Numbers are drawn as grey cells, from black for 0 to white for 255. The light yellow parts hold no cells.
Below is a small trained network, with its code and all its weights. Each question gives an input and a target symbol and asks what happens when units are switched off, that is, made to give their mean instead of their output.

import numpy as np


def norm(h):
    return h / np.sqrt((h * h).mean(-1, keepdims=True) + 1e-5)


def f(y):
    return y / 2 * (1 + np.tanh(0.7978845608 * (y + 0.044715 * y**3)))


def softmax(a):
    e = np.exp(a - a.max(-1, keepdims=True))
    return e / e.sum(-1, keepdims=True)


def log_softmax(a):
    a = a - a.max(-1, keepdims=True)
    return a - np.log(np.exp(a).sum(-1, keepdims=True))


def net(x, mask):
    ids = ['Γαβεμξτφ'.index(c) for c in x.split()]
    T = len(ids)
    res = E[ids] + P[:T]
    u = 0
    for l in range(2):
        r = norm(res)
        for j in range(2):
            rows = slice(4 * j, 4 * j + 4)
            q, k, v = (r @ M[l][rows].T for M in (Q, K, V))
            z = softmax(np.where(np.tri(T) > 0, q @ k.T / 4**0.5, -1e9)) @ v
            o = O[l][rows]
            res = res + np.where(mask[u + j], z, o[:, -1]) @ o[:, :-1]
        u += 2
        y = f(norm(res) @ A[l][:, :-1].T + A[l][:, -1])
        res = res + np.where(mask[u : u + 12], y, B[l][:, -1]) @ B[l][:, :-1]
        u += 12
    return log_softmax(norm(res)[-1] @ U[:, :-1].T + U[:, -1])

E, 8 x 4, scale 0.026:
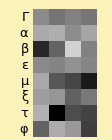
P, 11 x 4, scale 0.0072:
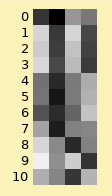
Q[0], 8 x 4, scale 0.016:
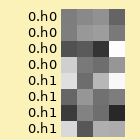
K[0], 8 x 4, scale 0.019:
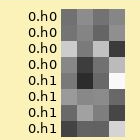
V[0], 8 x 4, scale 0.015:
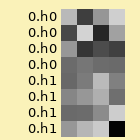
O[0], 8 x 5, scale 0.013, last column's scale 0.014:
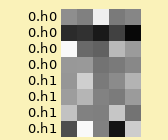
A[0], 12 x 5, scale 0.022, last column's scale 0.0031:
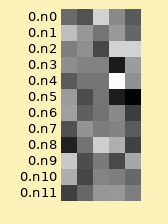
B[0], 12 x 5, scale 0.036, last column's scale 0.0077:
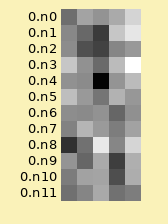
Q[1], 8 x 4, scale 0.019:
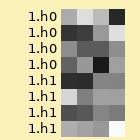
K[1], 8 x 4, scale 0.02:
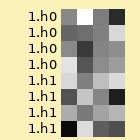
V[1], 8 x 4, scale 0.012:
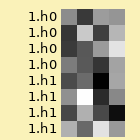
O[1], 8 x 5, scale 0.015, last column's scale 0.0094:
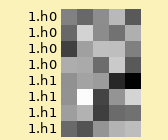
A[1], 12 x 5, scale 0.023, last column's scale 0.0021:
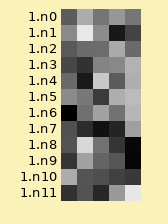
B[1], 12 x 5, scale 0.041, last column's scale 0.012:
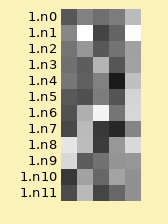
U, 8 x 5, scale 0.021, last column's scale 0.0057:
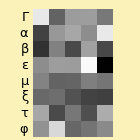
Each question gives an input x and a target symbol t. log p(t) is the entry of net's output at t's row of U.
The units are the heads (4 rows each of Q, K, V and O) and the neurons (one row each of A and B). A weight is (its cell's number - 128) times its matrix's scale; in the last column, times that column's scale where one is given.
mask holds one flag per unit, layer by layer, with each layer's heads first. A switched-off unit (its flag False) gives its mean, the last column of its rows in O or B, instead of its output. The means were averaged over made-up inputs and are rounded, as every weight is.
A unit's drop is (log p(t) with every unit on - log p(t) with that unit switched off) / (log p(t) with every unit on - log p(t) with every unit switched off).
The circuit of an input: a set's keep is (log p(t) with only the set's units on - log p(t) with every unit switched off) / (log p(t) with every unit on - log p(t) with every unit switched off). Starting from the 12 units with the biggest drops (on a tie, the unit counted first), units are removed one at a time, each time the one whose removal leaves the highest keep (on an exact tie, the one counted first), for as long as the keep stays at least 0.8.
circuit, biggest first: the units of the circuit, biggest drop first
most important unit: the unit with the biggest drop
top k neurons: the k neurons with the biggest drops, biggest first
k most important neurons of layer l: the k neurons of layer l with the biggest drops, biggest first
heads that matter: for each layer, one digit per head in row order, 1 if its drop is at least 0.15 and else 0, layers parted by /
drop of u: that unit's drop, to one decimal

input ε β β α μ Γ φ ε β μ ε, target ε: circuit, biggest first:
0.h1; 1.n1
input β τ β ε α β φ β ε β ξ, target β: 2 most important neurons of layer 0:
0.n1; 0.n3
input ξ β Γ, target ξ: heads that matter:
11 / 00
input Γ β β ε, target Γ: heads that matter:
10 / 00
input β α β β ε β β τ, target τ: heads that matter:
01 / 00
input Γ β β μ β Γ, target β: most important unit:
0.n4
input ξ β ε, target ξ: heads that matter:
11 / 00
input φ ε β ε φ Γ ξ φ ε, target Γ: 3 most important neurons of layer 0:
0.n1; 0.n9; 0.n10
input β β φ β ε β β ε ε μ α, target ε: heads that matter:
10 / 10
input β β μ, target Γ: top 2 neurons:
0.n3; 1.n1
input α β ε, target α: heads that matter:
10 / 00
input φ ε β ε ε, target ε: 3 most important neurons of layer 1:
1.n1; 1.n4; 1.n8
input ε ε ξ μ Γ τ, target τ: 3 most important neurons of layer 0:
0.n9; 0.n10; 0.n3
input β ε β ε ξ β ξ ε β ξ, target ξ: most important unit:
0.h1
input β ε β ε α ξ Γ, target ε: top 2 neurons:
1.n4; 0.n0
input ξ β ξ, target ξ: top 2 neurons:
0.n9; 1.n7
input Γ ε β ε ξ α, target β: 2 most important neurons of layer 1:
1.n5; 1.n11
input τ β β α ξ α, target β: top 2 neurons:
0.n4; 1.n11
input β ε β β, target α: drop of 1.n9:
0.0
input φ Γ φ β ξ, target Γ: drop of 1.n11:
0.1
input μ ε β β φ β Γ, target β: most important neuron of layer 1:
1.n5
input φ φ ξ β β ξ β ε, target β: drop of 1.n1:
0.2
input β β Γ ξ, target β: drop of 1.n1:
0.1
